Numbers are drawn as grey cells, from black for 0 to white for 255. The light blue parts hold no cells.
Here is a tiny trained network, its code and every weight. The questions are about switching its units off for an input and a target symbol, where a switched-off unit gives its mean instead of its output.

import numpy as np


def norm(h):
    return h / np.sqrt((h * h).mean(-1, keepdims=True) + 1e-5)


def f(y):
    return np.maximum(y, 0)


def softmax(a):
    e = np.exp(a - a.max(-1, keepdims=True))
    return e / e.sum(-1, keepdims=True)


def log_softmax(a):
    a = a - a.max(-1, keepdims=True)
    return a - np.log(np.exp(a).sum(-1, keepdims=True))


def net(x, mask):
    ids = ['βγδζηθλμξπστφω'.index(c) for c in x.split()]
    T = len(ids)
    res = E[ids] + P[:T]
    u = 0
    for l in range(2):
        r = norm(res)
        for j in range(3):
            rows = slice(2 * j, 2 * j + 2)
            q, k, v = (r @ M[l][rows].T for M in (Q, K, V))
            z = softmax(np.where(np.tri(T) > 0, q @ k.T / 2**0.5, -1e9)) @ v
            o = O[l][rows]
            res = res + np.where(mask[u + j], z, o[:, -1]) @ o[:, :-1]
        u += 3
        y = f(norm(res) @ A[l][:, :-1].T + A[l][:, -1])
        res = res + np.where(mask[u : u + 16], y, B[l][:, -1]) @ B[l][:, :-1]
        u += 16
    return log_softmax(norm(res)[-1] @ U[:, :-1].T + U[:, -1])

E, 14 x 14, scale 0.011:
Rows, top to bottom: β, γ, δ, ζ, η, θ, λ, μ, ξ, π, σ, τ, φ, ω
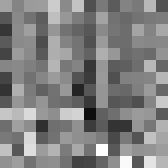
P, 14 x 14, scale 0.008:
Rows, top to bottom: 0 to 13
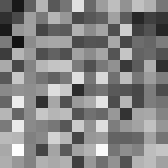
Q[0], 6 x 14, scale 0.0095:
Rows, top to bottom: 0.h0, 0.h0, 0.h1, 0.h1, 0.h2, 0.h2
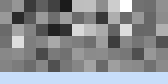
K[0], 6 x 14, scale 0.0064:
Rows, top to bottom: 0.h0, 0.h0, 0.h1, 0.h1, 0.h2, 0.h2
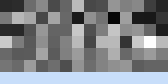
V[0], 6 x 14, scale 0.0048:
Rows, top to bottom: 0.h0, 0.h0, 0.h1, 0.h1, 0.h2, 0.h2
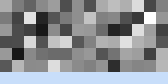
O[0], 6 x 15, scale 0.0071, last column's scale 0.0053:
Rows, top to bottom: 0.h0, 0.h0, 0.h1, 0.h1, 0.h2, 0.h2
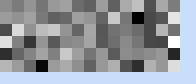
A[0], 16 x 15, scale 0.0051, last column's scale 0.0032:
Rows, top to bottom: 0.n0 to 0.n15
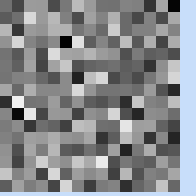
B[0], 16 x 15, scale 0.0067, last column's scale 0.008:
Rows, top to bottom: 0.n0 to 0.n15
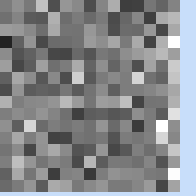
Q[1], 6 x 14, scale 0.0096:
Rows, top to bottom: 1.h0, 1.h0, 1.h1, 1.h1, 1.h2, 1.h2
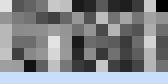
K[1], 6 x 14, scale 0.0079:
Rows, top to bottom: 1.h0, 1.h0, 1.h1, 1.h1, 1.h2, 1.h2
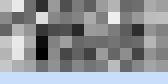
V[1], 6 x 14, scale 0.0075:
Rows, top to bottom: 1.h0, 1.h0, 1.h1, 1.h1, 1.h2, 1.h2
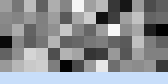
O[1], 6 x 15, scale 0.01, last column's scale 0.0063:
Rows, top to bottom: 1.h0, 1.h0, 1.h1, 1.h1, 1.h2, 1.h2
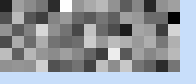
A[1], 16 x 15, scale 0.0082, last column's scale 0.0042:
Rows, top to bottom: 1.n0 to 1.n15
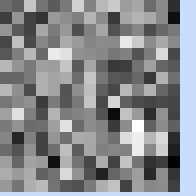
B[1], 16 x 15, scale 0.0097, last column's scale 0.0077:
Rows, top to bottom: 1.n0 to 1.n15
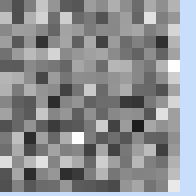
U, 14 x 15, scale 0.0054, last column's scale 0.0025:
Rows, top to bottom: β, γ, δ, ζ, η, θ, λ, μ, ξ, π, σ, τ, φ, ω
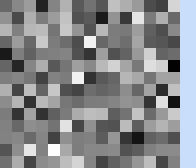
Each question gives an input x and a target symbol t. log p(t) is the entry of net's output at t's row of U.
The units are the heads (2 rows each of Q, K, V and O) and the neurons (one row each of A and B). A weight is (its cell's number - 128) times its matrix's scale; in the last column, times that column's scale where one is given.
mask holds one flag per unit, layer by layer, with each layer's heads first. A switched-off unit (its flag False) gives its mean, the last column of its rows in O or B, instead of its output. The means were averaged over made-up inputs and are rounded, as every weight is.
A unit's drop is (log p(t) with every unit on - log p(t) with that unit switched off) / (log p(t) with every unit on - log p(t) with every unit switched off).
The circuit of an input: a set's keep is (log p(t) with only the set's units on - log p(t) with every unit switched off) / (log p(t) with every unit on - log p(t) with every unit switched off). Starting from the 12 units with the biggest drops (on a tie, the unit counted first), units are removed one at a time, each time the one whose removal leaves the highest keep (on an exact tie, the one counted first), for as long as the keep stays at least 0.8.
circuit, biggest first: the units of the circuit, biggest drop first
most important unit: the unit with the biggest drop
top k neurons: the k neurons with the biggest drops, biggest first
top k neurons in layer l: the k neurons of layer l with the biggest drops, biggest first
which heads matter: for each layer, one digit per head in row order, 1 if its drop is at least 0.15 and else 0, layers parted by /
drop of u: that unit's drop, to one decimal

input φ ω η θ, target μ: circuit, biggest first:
(1.h0)
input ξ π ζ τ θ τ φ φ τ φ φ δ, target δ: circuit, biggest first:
(1.h2; 1.n13)
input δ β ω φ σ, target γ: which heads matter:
001 / 011
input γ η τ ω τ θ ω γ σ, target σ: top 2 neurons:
(0.n14; 1.n1)
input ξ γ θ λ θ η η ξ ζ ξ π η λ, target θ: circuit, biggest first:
(1.h0; 0.h1)
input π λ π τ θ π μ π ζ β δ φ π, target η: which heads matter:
100 / 100
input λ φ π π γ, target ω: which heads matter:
100 / 001
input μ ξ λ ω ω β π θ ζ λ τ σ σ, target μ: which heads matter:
001 / 100
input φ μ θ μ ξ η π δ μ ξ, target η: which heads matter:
011 / 001
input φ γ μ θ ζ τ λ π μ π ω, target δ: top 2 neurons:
(1.n13; 0.n13)
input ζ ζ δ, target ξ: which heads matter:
110 / 000
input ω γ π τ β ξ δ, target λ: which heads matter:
000 / 110
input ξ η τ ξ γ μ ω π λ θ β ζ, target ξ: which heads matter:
011 / 001
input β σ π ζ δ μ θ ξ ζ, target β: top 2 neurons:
(1.n3; 0.n13)
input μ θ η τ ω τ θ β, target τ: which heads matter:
101 / 000
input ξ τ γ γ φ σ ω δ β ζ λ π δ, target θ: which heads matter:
010 / 110
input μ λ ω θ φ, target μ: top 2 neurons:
(0.n10; 0.n6)
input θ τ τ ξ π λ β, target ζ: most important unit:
1.h1
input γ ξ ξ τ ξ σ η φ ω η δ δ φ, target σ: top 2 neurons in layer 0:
(0.n14; 0.n13)
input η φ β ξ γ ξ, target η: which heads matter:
010 / 010
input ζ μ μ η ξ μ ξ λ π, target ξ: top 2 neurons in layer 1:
(1.n14; 1.n9)
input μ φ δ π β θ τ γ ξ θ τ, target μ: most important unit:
0.h2
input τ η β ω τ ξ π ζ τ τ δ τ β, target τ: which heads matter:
100 / 000
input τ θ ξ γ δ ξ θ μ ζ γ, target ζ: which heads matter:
000 / 011
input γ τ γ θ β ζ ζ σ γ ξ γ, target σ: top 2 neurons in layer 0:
(0.n14; 0.n13)
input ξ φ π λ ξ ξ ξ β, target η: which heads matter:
010 / 010
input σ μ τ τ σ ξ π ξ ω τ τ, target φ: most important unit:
0.h1
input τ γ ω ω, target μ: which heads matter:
000 / 100
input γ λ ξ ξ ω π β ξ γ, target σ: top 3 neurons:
(0.n14; 1.n1; 1.n9)
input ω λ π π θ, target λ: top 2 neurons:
(0.n10; 1.n11)
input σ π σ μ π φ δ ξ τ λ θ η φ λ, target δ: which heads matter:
000 / 001
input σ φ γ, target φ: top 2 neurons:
(1.n4; 0.n8)
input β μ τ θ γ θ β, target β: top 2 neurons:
(1.n3; 0.n13)
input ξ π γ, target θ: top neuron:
(1.n0)
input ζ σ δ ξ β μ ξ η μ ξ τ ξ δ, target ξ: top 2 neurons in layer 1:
(1.n9; 1.n14)
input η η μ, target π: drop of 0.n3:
0.1
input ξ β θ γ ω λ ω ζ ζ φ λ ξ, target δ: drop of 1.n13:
0.2
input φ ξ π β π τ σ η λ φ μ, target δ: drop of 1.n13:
0.1
